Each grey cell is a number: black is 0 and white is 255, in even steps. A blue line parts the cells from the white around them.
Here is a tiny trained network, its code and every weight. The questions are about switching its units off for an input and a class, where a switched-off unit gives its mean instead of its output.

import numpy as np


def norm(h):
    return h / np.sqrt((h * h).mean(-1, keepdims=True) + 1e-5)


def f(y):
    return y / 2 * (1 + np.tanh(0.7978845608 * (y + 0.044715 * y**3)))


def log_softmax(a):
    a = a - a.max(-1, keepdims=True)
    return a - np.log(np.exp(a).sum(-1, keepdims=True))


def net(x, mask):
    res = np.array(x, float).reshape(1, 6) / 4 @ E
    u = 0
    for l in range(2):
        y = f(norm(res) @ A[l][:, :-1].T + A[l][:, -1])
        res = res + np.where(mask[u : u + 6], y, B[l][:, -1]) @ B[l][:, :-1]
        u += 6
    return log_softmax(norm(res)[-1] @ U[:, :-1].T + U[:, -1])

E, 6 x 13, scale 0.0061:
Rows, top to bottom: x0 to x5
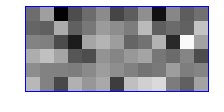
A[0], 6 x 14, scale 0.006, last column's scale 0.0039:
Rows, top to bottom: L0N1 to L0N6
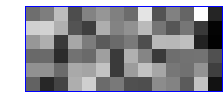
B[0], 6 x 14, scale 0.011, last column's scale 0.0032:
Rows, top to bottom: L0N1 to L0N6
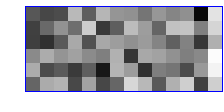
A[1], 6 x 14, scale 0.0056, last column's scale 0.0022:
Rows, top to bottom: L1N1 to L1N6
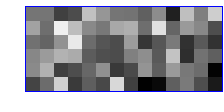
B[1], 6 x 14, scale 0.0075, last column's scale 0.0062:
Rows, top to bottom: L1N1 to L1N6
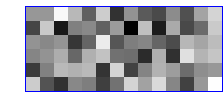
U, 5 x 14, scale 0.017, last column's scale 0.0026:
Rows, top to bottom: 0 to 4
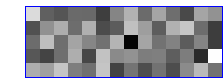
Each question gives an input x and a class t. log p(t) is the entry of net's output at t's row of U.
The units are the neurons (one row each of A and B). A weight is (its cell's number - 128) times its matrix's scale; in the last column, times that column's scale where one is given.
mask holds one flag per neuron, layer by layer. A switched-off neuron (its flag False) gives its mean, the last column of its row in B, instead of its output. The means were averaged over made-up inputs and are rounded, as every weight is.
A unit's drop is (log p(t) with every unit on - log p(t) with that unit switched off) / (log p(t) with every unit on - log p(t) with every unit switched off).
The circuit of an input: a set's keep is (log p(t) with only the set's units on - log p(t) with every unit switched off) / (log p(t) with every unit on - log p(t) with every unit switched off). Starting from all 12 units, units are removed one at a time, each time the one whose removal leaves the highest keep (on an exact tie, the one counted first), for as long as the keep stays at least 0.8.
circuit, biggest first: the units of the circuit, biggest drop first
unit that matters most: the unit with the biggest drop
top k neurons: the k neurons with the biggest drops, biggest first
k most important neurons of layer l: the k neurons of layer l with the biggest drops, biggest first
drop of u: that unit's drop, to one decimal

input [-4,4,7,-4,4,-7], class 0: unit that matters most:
L1N6
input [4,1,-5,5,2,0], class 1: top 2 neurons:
(L0N2, L1N1)
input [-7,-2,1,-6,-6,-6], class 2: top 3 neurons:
(L1N2, L0N5, L0N2)
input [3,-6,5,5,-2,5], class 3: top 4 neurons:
(L0N3, L1N6, L0N6, L1N1)
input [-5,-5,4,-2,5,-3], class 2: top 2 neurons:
(L1N2, L0N5)
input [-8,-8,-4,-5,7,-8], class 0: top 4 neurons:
(L1N6, L0N4, L0N1, L1N5)
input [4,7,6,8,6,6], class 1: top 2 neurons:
(L0N2, L1N6)
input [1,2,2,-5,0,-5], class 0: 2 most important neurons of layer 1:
(L1N6, L1N2)
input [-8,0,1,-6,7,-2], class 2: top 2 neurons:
(L1N2, L0N2)
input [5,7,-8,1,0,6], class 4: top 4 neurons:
(L1N4, L1N6, L1N3, L0N3)
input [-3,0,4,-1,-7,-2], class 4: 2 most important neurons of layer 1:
(L1N1, L1N5)
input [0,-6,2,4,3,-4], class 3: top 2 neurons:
(L0N3, L0N5)
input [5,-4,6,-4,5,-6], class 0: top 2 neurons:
(L1N6, L1N4)
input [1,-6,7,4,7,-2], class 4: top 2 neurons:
(L1N1, L0N1)
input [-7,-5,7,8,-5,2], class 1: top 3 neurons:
(L0N2, L0N4, L1N2)
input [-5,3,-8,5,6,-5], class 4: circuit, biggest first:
(L1N4)
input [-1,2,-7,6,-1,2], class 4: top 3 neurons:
(L1N4, L0N6, L1N3)
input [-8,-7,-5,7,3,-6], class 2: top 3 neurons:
(L1N2, L0N5, L0N6)
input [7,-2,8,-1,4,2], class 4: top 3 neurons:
(L1N1, L1N2, L0N1)
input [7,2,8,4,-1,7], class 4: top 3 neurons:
(L1N1, L1N6, L1N2)
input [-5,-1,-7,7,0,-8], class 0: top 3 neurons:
(L1N6, L0N6, L1N1)
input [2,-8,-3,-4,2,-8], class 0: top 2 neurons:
(L1N6, L0N1)
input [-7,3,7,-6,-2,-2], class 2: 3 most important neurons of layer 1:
(L1N2, L1N4, L1N3)
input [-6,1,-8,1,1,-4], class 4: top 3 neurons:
(L1N4, L1N3, L0N4)
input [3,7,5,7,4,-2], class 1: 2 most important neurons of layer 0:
(L0N2, L0N3)
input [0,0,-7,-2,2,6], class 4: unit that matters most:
L1N4
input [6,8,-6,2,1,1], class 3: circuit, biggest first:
(L0N1)
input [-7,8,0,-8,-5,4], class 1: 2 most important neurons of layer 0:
(L0N6, L0N4)
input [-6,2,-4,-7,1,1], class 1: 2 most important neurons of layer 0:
(L0N6, L0N4)
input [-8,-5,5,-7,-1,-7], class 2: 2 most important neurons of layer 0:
(L0N5, L0N2)
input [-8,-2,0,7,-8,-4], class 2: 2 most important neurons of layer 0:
(L0N6, L0N5)
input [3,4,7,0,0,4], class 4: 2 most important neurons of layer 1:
(L1N1, L1N6)
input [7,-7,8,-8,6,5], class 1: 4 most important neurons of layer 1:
(L1N4, L1N3, L1N5, L1N2)
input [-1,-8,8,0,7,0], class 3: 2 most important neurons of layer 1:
(L1N4, L1N3)
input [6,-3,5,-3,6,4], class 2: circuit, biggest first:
(L0N4)
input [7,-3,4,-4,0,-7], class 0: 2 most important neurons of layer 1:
(L1N6, L1N2)
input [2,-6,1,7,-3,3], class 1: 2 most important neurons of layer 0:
(L0N2, L0N1)
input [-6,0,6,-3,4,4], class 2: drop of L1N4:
0.2
